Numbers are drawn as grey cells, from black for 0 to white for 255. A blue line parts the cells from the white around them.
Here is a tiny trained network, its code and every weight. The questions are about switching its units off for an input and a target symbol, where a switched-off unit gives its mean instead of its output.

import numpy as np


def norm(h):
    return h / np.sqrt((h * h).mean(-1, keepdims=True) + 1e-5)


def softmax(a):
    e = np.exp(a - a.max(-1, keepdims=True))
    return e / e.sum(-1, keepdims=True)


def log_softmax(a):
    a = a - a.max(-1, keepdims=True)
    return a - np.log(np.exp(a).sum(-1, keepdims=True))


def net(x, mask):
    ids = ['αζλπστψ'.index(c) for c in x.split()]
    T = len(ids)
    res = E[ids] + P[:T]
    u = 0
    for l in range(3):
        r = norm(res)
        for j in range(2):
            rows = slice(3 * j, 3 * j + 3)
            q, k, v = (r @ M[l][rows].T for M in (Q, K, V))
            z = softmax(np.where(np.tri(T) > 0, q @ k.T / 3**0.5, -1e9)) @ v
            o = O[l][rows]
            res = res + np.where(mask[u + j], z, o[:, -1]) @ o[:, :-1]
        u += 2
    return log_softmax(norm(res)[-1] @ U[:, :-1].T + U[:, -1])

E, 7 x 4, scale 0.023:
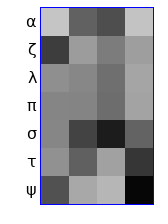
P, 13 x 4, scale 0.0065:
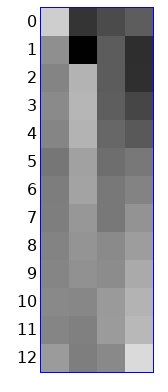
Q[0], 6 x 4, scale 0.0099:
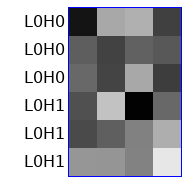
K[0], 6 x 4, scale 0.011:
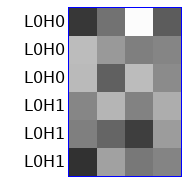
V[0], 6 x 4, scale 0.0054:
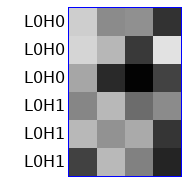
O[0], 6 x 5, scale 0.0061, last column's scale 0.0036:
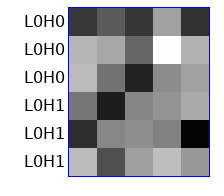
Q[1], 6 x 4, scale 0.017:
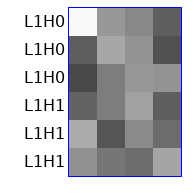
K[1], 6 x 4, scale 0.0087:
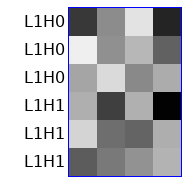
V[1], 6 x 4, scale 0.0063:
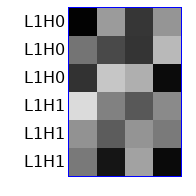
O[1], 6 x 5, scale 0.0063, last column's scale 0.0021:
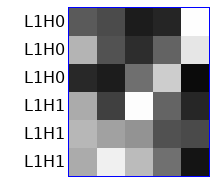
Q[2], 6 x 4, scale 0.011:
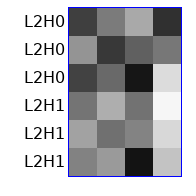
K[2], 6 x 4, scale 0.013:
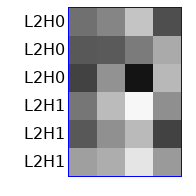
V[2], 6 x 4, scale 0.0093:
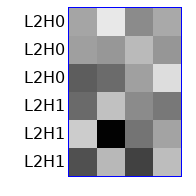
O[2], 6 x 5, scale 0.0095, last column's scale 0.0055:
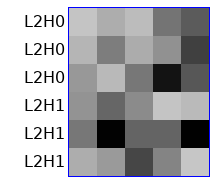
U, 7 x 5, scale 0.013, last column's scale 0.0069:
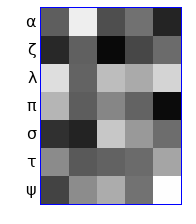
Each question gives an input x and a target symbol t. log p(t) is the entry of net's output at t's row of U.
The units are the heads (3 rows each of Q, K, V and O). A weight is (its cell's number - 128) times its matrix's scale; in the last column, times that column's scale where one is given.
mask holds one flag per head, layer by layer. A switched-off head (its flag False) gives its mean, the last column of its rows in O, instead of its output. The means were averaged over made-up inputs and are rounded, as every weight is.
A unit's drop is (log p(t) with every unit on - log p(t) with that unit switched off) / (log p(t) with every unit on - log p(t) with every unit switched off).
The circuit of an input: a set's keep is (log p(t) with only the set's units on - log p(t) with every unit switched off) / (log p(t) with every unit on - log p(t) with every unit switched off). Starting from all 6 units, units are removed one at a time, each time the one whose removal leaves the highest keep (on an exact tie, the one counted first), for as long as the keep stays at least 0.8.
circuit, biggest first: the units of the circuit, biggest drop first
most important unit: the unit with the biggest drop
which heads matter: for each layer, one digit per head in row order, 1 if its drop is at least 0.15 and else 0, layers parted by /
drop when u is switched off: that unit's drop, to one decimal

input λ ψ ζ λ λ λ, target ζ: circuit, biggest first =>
L2H0; L1H1
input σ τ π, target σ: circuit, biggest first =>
L2H1; L1H0
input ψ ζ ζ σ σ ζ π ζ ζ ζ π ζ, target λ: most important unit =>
L0H0
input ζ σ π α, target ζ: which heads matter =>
00 / 01 / 11
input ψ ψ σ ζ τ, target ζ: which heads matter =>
10 / 10 / 01
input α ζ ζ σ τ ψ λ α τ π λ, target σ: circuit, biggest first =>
L1H0; L2H1
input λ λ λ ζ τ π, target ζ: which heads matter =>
00 / 11 / 10
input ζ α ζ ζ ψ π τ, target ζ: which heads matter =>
10 / 00 / 01
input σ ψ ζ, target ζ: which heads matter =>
10 / 10 / 01
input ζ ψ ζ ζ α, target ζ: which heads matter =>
10 / 11 / 10
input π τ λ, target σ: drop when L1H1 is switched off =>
1.0
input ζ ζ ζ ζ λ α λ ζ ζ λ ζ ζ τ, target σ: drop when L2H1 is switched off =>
-0.2
